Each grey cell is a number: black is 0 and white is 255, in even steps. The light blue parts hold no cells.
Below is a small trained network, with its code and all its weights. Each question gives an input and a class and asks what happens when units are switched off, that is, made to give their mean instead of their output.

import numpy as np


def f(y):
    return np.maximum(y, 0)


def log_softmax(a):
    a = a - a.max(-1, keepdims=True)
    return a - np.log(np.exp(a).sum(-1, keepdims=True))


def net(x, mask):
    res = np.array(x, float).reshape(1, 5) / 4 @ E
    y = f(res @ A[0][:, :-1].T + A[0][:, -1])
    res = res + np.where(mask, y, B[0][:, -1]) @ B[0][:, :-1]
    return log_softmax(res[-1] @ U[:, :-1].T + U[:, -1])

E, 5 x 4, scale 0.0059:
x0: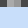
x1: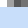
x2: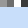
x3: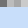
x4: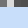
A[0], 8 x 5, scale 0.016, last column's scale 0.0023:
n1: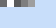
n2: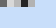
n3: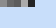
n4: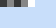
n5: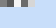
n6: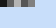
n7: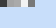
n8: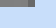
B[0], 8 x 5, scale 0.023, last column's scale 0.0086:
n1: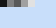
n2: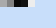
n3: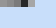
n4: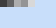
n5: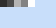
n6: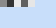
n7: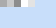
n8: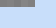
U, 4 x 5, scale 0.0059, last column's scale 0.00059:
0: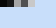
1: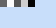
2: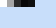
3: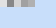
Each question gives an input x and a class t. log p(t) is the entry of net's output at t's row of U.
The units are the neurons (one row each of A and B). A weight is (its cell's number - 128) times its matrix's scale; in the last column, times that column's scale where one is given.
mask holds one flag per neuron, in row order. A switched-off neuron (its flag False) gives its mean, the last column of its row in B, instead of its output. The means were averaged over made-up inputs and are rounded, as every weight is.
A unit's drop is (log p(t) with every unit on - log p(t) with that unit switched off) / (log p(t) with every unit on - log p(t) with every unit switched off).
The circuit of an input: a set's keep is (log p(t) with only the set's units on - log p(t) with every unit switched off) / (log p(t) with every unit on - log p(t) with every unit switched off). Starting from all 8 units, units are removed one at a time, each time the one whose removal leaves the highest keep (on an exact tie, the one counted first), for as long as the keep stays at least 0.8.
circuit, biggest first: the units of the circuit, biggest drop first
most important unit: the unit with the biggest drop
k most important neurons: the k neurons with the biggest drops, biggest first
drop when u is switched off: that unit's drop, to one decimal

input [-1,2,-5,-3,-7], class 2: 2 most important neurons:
[n5, n1]
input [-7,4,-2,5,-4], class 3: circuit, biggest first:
[n1]
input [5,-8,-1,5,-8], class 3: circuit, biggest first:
[n7, n6]
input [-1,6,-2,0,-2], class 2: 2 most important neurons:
[n5, n7]
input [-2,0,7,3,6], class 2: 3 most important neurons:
[n2, n4, n6]
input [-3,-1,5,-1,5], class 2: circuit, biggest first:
[n2, n4]
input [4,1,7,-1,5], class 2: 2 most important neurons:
[n2, n4]
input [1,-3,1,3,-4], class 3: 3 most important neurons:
[n7, n1, n4]
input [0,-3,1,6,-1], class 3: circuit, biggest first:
[n7, n1]
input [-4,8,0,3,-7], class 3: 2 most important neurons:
[n2, n1]
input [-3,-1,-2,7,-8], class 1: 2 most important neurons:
[n6, n7]
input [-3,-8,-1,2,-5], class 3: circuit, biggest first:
[n7, n6]
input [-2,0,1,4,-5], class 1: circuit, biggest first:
[n6, n7]
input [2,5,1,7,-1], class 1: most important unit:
n6
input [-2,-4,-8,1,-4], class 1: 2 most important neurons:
[n7, n6]
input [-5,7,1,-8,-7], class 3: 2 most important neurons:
[n2, n1]
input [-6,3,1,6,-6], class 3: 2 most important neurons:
[n1, n2]
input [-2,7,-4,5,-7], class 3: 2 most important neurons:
[n2, n1]
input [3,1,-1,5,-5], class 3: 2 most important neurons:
[n1, n2]
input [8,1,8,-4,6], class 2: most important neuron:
[n2]
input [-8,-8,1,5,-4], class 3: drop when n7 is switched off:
0.8
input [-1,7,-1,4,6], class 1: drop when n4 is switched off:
0.2
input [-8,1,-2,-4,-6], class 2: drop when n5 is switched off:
0.3
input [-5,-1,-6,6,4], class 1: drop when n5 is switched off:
0.0
